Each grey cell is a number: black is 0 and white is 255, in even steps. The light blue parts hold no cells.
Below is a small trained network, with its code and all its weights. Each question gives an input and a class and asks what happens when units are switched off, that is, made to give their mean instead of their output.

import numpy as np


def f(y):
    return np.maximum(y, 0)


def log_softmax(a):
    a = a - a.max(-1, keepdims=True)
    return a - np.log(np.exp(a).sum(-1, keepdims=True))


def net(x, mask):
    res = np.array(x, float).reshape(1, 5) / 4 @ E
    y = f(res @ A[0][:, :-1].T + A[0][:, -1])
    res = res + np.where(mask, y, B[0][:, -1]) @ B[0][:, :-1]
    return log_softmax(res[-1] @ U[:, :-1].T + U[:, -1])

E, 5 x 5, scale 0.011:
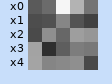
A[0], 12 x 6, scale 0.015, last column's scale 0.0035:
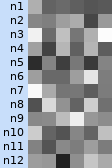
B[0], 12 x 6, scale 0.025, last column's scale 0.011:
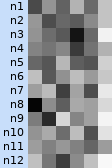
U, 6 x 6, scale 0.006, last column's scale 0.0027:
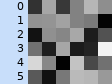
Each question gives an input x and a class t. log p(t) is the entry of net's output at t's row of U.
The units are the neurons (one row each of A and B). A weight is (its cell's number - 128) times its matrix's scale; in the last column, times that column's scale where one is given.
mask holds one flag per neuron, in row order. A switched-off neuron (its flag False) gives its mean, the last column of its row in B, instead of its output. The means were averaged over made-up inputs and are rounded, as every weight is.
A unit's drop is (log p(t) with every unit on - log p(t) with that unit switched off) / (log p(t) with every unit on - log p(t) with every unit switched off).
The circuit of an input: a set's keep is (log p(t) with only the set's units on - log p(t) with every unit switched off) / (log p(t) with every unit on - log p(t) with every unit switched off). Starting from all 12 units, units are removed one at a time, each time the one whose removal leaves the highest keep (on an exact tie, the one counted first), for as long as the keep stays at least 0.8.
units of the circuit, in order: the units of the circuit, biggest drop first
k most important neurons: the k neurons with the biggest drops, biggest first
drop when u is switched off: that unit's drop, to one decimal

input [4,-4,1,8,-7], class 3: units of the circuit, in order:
(n4)
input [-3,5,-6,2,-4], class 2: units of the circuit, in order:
(n12 n1)
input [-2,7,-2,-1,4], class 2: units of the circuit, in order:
(n3 n12)
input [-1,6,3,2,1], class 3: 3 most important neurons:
(n8 n5 n7)
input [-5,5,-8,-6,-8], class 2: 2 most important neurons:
(n12 n3)
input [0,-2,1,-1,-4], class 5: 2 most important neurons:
(n7 n6)
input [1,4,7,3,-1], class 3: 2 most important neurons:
(n8 n5)
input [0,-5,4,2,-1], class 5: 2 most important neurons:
(n7 n10)
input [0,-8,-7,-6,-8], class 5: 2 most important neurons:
(n6 n9)
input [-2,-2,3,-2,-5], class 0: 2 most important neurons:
(n9 n8)
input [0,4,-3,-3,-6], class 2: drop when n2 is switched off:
0.2
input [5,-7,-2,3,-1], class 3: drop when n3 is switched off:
0.1
